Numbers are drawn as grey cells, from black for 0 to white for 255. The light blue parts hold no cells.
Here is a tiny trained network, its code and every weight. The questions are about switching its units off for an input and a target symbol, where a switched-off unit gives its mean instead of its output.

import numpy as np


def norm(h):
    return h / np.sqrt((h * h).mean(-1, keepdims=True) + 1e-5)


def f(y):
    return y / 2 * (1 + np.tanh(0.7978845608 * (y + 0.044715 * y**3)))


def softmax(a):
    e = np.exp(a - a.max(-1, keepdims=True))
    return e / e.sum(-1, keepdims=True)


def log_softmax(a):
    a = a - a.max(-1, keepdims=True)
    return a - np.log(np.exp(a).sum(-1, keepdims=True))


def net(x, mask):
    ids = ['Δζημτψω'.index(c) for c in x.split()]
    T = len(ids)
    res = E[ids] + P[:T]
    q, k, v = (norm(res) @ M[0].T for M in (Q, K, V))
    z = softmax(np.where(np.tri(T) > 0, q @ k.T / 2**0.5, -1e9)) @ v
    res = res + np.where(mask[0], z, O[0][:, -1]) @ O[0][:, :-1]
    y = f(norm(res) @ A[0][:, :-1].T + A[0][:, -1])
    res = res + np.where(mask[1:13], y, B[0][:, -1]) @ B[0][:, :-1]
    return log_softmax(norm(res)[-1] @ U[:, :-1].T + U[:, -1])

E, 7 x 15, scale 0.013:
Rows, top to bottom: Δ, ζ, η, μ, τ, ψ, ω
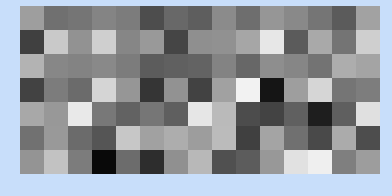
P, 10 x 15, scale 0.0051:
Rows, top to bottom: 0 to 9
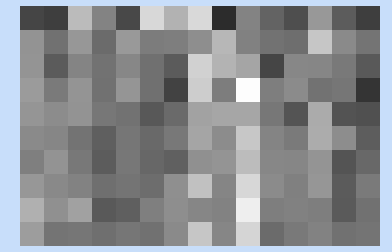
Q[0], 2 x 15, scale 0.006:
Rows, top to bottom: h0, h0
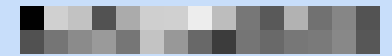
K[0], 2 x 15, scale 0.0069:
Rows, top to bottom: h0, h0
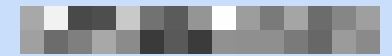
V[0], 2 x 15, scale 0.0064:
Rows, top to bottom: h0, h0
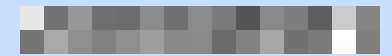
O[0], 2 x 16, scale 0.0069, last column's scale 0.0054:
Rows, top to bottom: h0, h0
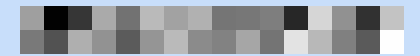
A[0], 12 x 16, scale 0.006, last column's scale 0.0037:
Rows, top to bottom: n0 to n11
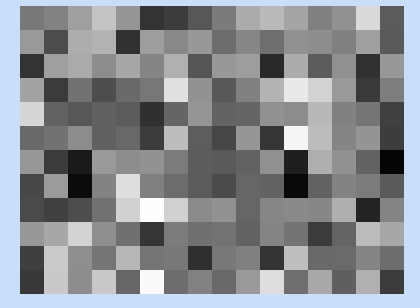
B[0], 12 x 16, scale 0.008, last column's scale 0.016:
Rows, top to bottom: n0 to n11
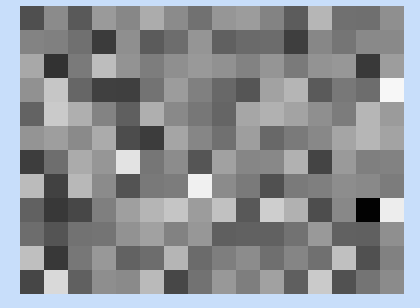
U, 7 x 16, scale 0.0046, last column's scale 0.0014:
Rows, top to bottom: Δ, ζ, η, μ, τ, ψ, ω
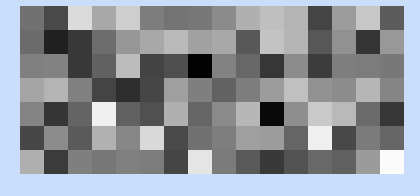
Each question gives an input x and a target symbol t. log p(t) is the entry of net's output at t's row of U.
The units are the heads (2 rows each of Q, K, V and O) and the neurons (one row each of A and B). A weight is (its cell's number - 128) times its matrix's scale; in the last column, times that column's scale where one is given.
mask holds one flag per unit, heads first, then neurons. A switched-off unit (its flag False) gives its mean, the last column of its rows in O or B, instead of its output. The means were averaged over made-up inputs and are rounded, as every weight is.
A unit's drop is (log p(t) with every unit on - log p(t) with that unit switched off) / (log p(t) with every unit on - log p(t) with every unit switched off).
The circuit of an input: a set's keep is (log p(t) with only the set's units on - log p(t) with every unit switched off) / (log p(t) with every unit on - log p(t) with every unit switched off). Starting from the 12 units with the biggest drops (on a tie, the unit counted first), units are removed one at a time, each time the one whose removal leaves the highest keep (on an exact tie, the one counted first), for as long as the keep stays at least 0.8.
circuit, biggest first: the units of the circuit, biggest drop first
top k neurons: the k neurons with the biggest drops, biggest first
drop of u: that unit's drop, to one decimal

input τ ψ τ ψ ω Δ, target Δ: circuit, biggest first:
(h0, n6, n8, n3)
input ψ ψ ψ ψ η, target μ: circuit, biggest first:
(n8)
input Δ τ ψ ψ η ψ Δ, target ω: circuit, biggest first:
(h0, n7, n3)
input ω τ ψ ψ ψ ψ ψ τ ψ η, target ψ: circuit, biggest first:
(h0, n8, n3, n0)
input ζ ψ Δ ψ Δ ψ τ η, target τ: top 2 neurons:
(n3, n8)
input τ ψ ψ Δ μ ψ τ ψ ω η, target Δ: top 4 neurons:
(n6, n8, n3, n4)
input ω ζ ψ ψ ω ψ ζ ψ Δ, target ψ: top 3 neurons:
(n8, n3, n0)
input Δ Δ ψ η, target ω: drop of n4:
0.0
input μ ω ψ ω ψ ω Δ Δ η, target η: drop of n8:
0.4
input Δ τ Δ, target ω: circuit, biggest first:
(h0, n7, n8)
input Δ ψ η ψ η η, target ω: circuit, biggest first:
(h0, n7, n3)
